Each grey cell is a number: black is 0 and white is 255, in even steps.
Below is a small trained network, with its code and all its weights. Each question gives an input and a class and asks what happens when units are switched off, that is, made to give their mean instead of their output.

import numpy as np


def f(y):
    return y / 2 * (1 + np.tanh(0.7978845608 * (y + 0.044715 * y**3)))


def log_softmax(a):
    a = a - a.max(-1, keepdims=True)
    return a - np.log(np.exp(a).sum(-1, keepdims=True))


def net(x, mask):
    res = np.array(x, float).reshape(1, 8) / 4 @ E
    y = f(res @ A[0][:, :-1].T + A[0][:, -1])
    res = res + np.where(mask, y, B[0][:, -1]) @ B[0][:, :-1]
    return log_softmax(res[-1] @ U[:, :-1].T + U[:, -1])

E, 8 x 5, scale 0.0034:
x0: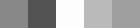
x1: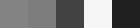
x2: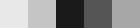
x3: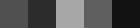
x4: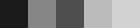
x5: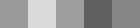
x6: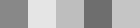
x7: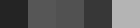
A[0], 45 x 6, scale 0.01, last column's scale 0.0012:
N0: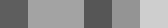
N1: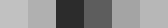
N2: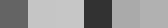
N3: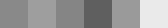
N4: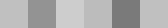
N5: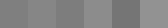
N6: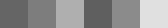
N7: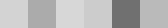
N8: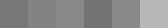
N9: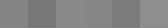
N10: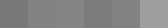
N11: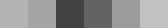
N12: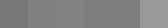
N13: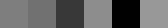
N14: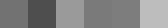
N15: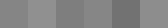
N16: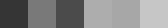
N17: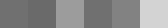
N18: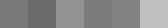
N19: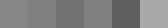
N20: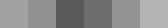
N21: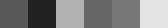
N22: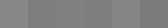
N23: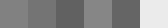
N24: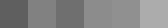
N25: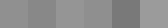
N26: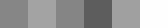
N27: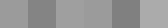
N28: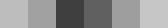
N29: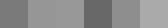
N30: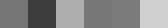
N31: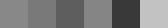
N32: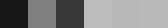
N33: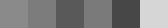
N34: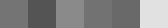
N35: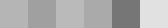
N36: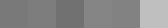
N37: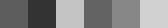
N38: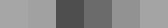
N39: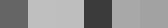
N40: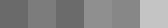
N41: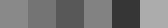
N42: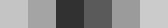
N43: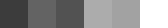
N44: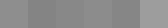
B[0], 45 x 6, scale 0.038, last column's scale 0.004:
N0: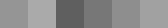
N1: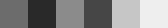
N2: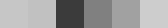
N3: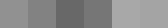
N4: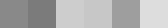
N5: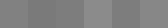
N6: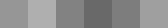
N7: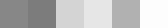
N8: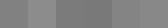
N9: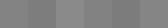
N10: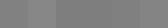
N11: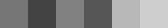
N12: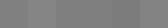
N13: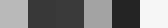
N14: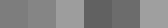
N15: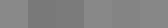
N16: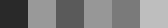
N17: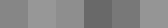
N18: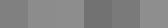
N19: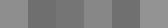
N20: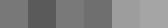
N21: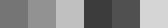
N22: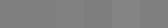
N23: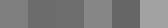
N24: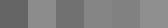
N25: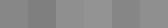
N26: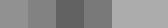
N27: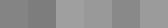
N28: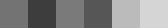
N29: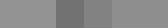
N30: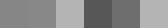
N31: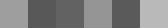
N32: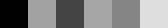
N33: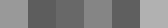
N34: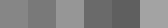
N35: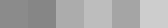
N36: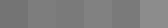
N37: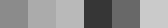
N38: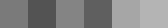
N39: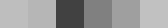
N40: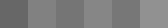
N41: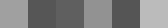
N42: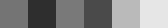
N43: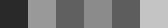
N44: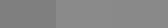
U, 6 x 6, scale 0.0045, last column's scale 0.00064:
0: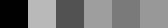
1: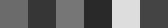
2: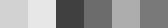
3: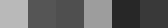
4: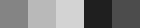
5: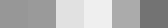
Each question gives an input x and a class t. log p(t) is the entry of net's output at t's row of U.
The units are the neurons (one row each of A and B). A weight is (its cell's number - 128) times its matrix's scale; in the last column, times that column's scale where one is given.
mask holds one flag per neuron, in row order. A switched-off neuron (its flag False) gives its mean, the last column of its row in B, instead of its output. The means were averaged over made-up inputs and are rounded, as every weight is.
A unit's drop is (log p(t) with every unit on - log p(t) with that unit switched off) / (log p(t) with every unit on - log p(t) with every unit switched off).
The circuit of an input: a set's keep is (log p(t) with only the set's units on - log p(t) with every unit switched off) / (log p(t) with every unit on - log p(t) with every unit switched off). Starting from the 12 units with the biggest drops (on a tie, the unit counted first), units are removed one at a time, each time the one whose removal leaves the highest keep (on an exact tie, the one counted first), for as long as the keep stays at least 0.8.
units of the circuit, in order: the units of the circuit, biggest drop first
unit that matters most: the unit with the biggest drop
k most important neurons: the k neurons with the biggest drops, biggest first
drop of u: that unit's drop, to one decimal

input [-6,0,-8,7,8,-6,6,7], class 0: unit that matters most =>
N32
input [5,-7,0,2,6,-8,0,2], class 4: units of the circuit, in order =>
[N37, N21]
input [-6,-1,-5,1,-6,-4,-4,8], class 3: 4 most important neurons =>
[N13, N41, N31, N33]
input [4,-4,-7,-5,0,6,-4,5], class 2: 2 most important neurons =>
[N2, N39]
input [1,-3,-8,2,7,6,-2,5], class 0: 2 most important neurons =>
[N32, N16]
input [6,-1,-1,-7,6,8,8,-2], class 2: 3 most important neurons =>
[N2, N39, N0]
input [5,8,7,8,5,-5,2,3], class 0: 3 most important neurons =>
[N32, N43, N16]
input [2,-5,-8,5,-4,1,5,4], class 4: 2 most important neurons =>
[N21, N37]
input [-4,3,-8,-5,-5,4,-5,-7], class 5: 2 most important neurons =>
[N7, N4]
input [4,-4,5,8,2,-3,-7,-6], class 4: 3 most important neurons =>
[N21, N37, N30]
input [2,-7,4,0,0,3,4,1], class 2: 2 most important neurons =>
[N2, N39]
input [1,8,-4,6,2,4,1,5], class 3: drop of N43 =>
-0.1
